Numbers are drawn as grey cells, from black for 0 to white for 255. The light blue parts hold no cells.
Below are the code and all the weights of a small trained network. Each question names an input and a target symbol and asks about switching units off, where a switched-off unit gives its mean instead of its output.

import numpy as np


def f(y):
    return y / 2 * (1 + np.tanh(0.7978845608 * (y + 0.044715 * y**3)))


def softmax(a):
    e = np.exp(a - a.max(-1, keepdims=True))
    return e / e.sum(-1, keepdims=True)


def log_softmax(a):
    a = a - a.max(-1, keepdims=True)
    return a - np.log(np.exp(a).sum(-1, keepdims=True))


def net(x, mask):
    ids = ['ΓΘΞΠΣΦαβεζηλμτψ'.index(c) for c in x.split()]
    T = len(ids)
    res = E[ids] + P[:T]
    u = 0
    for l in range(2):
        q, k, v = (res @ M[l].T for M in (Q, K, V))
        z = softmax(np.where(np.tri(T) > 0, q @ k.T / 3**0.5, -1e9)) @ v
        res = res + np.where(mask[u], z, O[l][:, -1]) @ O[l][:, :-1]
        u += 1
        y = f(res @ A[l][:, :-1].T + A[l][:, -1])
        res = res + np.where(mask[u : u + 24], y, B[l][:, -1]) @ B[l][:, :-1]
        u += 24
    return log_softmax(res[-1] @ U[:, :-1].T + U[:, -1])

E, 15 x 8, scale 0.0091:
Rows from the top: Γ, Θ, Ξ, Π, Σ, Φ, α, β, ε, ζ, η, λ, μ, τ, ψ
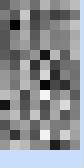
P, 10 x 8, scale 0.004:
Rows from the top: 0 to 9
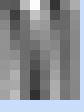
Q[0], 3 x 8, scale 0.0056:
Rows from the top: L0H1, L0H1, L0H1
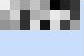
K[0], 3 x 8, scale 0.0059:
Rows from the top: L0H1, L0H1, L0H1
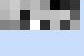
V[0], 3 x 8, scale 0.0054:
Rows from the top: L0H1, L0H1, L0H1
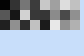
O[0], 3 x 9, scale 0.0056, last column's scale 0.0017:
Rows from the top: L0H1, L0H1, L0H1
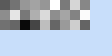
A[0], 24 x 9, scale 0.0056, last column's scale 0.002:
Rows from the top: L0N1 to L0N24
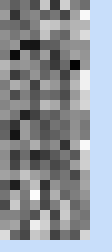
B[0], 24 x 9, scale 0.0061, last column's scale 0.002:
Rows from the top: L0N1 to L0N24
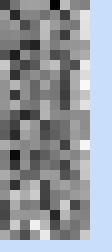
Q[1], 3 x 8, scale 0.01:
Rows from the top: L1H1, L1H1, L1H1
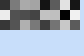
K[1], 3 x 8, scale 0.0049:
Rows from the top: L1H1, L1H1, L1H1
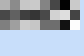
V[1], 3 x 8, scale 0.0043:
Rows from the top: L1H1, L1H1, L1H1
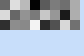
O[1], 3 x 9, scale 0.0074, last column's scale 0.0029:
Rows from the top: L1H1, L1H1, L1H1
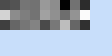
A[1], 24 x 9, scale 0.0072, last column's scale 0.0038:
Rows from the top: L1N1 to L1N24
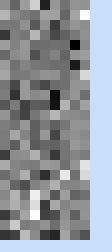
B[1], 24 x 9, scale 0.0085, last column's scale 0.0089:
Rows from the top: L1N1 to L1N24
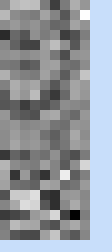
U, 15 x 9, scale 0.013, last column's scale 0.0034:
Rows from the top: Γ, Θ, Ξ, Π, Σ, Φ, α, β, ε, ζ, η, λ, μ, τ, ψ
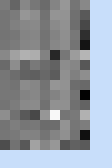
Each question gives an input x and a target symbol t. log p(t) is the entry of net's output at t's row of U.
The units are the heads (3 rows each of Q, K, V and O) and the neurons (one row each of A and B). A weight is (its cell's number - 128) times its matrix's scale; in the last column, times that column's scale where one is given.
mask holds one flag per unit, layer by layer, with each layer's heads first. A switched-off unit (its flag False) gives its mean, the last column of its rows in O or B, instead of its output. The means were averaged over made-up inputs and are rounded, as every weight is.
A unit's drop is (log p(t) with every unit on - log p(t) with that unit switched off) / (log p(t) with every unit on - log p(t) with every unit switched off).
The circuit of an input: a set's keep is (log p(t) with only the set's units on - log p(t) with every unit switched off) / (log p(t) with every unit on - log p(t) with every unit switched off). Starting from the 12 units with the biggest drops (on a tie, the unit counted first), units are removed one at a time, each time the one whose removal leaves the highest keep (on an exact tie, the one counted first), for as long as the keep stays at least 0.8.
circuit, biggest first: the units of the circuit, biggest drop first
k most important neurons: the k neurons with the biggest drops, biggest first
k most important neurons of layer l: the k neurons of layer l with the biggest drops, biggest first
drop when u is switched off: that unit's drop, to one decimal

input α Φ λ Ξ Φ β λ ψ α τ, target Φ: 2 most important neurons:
L0N1, L0N22
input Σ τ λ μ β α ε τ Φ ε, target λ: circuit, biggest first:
L0H1, L0N7, L1N5, L1N20
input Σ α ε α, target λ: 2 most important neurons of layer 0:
L0N18, L0N7
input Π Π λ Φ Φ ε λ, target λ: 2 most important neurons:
L0N5, L0N12
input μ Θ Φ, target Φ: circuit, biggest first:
L1N1, L0N19
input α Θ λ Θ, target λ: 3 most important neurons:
L0N7, L0N18, L1N5
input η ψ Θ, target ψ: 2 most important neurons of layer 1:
L1N22, L1N24
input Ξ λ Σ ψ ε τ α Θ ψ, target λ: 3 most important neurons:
L0N7, L1N5, L0N18
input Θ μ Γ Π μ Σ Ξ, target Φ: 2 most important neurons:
L0N7, L0N14
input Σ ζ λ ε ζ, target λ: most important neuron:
L0N7
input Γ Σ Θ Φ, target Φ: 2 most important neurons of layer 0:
L0N7, L0N19
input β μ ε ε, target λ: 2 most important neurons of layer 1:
L1N5, L1N7
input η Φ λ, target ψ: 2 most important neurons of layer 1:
L1N22, L1N4
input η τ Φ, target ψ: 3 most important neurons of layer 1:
L1N22, L1N4, L1N24
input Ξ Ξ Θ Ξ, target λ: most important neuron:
L0N3
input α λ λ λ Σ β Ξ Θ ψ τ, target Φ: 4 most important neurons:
L0N1, L0N7, L0N22, L1N5
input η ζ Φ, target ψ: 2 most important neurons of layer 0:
L0N7, L0N21
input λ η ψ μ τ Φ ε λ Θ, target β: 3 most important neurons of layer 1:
L1N24, L1N11, L1N18
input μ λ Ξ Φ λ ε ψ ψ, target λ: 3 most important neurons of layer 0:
L0N7, L0N18, L0N20
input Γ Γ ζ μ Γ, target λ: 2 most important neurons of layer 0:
L0N3, L0N20
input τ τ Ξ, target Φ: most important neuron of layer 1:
L1N1
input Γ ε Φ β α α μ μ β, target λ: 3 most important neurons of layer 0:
L0N7, L0N18, L0N20
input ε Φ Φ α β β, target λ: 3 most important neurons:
L0N7, L1N5, L0N18
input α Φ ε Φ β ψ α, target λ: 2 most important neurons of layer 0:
L0N7, L0N18
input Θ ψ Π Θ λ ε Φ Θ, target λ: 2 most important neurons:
L0N7, L1N5
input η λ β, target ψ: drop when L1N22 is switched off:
0.2
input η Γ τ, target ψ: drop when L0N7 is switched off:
0.2
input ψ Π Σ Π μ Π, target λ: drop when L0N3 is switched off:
0.1
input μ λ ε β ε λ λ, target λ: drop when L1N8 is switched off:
0.0
